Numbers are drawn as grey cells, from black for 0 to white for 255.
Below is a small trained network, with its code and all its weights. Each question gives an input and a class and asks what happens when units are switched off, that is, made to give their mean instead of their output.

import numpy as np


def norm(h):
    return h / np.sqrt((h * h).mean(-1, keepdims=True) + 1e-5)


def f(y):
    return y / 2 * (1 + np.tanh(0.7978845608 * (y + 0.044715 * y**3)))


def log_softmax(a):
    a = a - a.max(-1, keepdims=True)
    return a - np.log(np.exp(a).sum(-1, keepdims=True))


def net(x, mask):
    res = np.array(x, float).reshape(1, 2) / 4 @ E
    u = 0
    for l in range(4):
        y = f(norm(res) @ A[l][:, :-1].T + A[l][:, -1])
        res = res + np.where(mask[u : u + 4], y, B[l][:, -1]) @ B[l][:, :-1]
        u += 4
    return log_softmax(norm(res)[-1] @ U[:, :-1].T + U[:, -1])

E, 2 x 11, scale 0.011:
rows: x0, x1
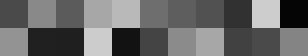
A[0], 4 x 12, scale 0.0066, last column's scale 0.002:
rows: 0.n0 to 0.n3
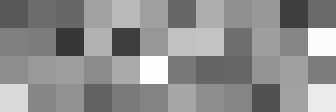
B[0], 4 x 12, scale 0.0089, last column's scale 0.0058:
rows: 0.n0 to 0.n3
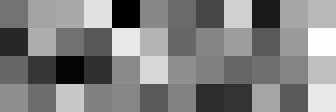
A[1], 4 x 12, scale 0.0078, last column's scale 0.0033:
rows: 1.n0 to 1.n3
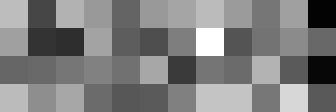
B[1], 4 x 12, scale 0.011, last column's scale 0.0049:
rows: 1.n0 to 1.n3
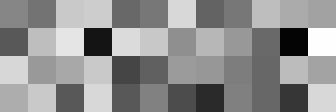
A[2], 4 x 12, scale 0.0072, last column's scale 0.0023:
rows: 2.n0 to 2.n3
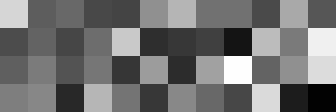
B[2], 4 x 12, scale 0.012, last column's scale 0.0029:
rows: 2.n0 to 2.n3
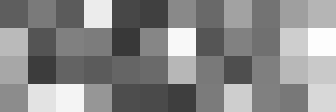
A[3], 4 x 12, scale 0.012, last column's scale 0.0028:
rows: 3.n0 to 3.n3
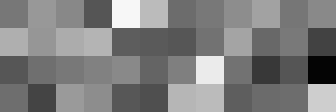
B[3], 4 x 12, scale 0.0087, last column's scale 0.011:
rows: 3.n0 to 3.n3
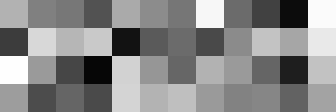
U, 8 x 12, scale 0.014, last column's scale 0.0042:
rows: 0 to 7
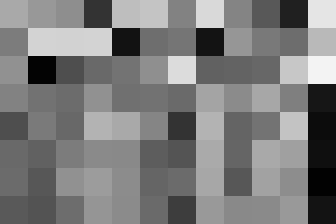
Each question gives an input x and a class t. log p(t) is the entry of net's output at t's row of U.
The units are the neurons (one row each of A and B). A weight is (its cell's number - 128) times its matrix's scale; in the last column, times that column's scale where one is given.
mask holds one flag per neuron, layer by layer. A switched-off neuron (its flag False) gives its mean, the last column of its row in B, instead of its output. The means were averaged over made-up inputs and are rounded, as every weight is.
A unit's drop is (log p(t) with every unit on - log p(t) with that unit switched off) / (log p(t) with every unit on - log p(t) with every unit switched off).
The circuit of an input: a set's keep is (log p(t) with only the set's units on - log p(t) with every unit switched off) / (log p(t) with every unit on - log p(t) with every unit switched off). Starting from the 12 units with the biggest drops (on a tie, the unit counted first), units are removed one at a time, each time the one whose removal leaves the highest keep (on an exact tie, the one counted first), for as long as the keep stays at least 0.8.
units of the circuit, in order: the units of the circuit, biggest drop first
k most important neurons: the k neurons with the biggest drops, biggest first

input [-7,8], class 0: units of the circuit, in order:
[1.n1]
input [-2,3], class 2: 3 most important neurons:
[0.n1 1.n1 2.n1]
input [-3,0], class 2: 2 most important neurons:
[0.n3 0.n0]
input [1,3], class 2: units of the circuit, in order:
[0.n1 1.n1 2.n1]
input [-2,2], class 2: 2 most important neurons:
[1.n1 2.n1]
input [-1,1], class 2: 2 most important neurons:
[2.n1 1.n1]
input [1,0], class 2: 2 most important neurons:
[2.n2 2.n3]
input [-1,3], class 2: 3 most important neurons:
[0.n1 1.n1 2.n1]
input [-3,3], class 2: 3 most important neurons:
[0.n1 1.n1 0.n3]
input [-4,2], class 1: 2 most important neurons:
[0.n2 1.n1]
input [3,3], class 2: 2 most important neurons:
[0.n1 0.n3]
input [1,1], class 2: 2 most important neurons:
[1.n1 2.n2]
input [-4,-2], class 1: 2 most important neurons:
[0.n1 1.n1]
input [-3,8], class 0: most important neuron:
[1.n1]
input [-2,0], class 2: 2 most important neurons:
[0.n3 1.n1]
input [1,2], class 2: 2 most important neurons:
[0.n1 1.n1]
